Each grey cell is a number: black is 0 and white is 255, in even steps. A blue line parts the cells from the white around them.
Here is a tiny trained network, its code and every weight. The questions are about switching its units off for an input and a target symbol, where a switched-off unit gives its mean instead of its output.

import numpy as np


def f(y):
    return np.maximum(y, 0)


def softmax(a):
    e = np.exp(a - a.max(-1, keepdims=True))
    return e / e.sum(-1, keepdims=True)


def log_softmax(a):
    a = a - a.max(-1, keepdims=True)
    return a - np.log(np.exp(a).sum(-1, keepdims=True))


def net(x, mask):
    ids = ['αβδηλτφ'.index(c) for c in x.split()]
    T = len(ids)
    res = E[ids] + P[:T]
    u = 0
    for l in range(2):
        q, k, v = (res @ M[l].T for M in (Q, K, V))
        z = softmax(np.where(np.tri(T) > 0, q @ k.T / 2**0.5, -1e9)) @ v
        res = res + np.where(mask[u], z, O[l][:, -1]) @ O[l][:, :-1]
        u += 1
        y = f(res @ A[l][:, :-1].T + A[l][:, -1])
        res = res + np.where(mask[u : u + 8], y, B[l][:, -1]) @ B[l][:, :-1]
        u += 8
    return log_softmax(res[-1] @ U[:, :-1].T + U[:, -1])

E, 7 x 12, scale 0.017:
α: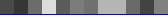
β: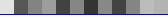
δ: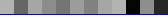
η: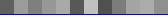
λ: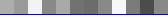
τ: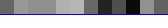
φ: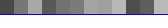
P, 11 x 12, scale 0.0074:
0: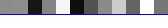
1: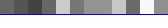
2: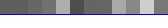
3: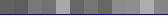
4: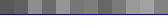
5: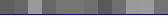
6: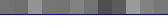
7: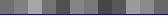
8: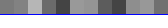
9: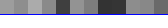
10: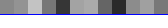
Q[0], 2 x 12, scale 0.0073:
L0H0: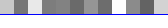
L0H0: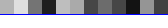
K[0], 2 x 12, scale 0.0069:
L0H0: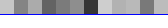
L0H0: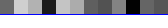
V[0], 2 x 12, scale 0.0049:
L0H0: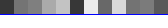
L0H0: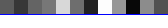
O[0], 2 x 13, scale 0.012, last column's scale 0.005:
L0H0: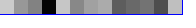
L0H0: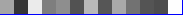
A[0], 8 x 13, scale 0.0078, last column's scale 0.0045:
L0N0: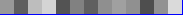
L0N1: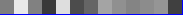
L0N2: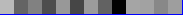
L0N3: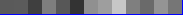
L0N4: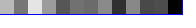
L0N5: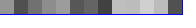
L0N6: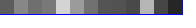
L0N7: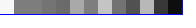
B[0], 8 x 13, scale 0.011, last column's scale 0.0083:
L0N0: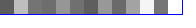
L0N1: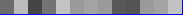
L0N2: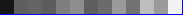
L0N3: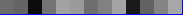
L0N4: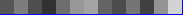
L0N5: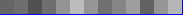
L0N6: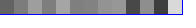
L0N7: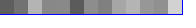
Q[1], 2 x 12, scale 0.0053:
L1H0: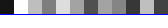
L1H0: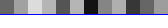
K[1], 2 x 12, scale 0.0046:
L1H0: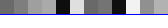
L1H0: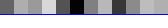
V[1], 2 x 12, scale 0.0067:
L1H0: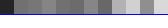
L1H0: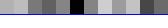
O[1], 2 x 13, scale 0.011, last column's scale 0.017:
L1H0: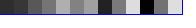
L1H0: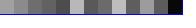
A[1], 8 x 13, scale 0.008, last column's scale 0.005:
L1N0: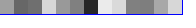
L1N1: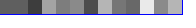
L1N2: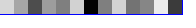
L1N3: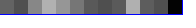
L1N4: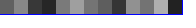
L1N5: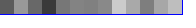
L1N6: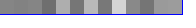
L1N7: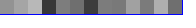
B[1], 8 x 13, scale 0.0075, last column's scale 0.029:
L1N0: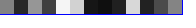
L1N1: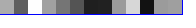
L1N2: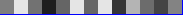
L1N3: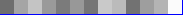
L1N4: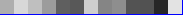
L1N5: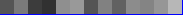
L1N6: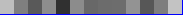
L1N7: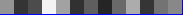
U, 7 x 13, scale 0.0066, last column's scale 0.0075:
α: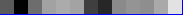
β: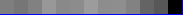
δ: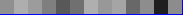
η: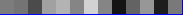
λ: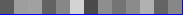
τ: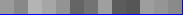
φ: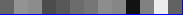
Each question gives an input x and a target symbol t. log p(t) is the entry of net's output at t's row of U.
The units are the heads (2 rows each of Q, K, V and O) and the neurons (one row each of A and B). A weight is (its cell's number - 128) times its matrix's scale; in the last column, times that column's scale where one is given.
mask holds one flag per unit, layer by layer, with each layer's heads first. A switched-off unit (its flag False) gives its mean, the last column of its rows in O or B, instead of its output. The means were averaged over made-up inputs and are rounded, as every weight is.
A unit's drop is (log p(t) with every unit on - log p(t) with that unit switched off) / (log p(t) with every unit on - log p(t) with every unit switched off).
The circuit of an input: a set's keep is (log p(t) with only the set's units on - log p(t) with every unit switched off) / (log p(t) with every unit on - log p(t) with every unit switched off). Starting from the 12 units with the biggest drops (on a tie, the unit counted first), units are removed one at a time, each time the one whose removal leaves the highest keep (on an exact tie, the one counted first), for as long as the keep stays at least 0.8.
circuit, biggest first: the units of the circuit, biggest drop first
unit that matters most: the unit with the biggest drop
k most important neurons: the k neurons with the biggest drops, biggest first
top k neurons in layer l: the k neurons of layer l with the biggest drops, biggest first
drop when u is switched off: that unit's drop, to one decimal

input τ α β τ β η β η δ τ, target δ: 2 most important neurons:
L1N3, L1N4
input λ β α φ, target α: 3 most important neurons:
L0N4, L0N1, L1N5
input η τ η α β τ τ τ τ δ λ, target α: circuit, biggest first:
L1N4
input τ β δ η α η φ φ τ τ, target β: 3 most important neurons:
L1N3, L0N0, L0N5
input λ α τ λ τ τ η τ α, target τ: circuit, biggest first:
L1H0, L0H0
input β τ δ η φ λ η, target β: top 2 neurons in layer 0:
L0N5, L0N0
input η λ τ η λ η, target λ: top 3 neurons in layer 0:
L0N4, L0N6, L0N2
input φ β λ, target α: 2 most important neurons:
L0N4, L1N5
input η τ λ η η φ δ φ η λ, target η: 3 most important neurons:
L1N3, L1N7, L1N1
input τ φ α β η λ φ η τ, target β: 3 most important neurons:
L1N3, L0N2, L0N0
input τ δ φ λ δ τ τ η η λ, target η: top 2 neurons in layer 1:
L1N3, L1N1
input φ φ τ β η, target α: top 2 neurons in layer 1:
L1N4, L1N3
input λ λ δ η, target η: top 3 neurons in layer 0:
L0N7, L0N2, L0N1
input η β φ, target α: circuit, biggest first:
L0H0
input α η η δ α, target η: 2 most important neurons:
L1N3, L0N7
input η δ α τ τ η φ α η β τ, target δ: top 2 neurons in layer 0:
L0N7, L0N2
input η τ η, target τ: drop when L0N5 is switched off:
0.0
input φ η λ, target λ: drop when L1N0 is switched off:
0.1
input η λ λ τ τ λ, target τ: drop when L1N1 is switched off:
-0.2
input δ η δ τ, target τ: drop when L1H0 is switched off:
1.0
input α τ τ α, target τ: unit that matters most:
L0H0
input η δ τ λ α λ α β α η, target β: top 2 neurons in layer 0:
L0N2, L0N4
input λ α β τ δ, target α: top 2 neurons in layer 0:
L0N7, L0N1
